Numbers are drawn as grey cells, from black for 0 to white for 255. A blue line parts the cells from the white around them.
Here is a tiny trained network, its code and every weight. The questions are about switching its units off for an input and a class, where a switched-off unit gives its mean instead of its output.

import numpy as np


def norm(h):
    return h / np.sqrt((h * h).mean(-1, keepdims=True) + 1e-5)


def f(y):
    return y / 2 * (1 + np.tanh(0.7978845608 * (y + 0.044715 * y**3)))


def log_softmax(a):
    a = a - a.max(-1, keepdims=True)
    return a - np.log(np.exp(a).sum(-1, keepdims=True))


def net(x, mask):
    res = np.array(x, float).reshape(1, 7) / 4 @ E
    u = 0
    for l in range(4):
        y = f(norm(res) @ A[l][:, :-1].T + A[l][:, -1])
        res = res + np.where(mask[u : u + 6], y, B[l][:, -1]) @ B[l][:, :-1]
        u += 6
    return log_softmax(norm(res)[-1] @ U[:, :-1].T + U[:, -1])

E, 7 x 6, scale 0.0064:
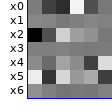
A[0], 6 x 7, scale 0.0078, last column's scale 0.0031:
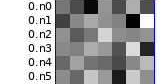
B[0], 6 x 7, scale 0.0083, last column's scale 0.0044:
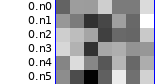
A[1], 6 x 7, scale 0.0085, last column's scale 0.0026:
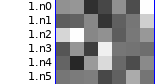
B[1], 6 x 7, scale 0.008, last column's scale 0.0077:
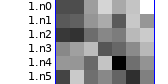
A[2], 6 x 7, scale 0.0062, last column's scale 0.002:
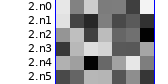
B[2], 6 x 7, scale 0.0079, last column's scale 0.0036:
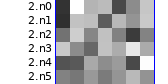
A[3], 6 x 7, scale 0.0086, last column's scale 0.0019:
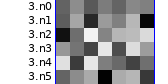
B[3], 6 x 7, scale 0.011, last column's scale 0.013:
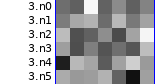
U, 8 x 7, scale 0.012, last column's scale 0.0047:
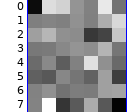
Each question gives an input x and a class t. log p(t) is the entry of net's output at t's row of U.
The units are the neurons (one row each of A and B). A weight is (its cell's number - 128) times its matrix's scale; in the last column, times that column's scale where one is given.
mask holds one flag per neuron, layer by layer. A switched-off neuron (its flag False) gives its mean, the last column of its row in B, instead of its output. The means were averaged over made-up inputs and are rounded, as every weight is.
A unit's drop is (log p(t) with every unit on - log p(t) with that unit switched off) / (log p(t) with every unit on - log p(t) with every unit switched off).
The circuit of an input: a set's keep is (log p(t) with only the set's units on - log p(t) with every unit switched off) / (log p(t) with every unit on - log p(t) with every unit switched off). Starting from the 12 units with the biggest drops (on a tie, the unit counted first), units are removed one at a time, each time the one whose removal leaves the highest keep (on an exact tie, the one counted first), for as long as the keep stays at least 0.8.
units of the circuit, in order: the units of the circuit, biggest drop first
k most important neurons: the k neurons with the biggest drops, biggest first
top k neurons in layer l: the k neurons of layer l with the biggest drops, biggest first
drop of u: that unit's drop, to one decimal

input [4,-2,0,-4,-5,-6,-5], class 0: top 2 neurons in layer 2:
[2.n4; 2.n2]
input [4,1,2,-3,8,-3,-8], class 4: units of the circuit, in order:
[0.n5; 0.n3; 3.n2]
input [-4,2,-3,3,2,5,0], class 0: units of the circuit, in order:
[3.n4]
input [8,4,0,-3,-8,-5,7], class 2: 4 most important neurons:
[0.n0; 3.n3; 0.n5; 3.n4]
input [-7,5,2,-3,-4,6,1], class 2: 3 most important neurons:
[3.n5; 2.n0; 0.n5]
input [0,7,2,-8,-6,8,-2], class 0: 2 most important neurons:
[3.n4; 0.n5]
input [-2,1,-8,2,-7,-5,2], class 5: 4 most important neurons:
[1.n2; 1.n0; 0.n5; 0.n1]
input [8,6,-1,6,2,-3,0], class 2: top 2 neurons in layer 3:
[3.n3; 3.n2]
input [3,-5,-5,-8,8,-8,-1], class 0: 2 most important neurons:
[3.n1; 3.n2]
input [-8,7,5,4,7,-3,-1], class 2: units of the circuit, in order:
[3.n5; 1.n0]
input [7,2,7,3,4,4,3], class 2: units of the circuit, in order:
[1.n4; 1.n0]
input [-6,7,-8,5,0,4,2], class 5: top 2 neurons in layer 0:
[0.n2; 0.n4]
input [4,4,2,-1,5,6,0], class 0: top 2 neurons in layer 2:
[2.n3; 2.n5]
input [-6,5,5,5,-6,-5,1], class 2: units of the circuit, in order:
[3.n5]
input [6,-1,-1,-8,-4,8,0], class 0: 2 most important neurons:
[3.n4; 0.n2]
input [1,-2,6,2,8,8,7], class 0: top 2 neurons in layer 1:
[1.n2; 1.n0]
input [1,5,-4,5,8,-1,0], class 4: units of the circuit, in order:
[0.n5; 3.n2]
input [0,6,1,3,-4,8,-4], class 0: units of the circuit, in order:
[3.n4; 0.n5]
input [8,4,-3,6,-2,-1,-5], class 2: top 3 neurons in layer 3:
[3.n3; 3.n2; 3.n4]
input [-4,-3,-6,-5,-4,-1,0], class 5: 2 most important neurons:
[1.n2; 0.n5]
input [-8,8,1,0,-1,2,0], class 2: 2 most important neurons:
[3.n5; 1.n0]
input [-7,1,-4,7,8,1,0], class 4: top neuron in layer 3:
[3.n3]
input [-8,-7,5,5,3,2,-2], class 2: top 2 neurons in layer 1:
[1.n0; 1.n2]
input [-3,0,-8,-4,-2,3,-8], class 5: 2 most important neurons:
[1.n2; 0.n5]
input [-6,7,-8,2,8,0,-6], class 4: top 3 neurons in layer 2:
[2.n0; 2.n1; 2.n5]
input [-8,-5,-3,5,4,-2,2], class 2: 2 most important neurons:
[3.n5; 1.n5]
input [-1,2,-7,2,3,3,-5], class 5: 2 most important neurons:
[1.n2; 0.n1]
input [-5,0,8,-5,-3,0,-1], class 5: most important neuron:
[1.n1]
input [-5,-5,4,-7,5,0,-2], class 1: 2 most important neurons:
[0.n5; 3.n2]
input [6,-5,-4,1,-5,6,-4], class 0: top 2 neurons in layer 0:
[0.n2; 0.n4]
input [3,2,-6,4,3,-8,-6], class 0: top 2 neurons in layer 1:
[1.n0; 1.n1]
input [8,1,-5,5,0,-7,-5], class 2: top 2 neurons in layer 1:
[1.n0; 1.n1]
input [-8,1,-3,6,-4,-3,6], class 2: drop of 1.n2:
-0.1
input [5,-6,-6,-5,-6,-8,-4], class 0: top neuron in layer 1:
[1.n3]
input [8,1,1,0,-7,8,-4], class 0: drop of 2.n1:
0.2
